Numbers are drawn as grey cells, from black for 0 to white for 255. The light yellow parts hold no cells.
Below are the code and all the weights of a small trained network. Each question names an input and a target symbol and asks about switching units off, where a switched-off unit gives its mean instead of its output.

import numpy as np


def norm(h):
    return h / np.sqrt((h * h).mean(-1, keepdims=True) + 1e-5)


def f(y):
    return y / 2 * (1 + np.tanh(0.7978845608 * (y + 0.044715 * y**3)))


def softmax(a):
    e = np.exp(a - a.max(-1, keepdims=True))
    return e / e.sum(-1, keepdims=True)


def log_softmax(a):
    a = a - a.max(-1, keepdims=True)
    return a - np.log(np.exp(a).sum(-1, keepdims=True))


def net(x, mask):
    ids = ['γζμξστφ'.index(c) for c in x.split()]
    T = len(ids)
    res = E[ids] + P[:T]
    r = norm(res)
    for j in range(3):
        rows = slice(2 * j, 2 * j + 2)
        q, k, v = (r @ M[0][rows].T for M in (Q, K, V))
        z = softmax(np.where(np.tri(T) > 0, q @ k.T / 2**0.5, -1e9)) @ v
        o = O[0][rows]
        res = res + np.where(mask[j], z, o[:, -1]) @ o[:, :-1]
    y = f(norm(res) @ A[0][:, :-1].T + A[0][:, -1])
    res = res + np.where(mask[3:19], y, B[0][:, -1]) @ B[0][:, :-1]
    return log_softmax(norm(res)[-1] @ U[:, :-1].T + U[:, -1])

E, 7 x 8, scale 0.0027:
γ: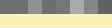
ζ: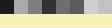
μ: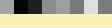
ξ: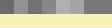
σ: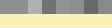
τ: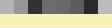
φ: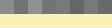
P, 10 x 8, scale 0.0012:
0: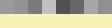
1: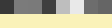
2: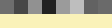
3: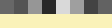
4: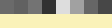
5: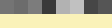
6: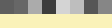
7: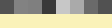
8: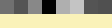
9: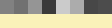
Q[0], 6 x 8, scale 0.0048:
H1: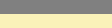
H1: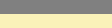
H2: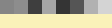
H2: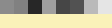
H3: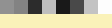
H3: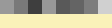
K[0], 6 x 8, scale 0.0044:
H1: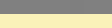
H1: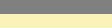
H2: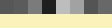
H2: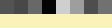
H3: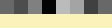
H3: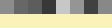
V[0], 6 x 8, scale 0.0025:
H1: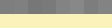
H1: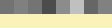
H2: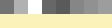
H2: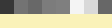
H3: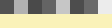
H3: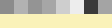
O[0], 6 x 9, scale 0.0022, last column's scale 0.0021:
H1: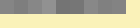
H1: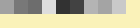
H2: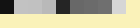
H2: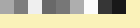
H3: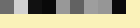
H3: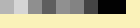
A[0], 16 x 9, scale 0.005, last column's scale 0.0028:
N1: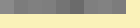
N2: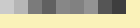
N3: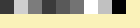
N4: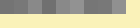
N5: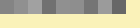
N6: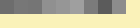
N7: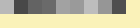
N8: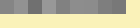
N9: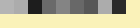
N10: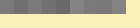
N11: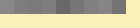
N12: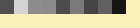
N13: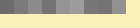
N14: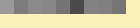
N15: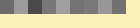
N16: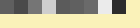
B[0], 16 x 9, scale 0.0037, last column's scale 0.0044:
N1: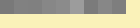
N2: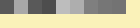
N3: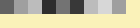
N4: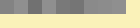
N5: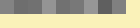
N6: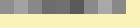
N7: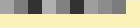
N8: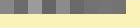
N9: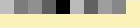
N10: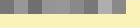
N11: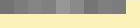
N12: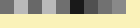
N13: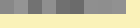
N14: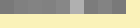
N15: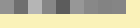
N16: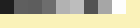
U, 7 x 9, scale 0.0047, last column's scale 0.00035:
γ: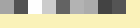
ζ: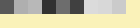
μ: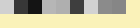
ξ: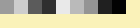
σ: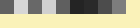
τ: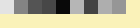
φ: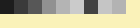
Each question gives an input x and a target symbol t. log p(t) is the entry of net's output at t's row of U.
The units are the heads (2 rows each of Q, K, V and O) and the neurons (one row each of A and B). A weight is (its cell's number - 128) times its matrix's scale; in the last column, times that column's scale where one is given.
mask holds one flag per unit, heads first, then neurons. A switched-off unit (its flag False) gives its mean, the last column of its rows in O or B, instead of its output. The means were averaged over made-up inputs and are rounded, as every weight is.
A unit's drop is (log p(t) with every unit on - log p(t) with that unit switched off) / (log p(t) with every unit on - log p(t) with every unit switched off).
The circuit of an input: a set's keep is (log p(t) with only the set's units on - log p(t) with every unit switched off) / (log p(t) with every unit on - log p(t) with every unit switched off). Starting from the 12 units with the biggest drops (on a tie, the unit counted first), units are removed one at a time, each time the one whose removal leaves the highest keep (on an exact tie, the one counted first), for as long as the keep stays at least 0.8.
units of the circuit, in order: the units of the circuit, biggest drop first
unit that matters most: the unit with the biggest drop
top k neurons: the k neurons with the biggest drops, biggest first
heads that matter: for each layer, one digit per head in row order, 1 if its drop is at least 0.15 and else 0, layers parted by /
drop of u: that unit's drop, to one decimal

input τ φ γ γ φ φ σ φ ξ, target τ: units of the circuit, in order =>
H3; N9; N16; H2
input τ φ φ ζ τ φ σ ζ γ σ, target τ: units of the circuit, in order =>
H3; N9; H2
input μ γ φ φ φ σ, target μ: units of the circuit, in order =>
H2; N7
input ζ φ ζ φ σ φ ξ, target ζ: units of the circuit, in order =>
H3; H2; N3
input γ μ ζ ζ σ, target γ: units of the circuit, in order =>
H2; N16
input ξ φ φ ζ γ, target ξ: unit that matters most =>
H3
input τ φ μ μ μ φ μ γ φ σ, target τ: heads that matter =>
011
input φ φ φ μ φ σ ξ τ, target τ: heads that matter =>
000
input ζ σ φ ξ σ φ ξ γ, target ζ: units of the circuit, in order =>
H3; N3
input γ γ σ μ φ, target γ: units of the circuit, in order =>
H2; H3
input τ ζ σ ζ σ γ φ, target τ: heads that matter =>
011
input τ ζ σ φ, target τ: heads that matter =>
001
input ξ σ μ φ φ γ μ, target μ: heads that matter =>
000
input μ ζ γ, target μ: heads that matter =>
010
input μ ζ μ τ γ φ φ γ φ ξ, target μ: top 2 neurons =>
N7; N16
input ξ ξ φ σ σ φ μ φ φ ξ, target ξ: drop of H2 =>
0.4
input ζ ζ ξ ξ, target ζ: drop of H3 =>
0.9
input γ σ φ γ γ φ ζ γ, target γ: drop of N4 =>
0.0
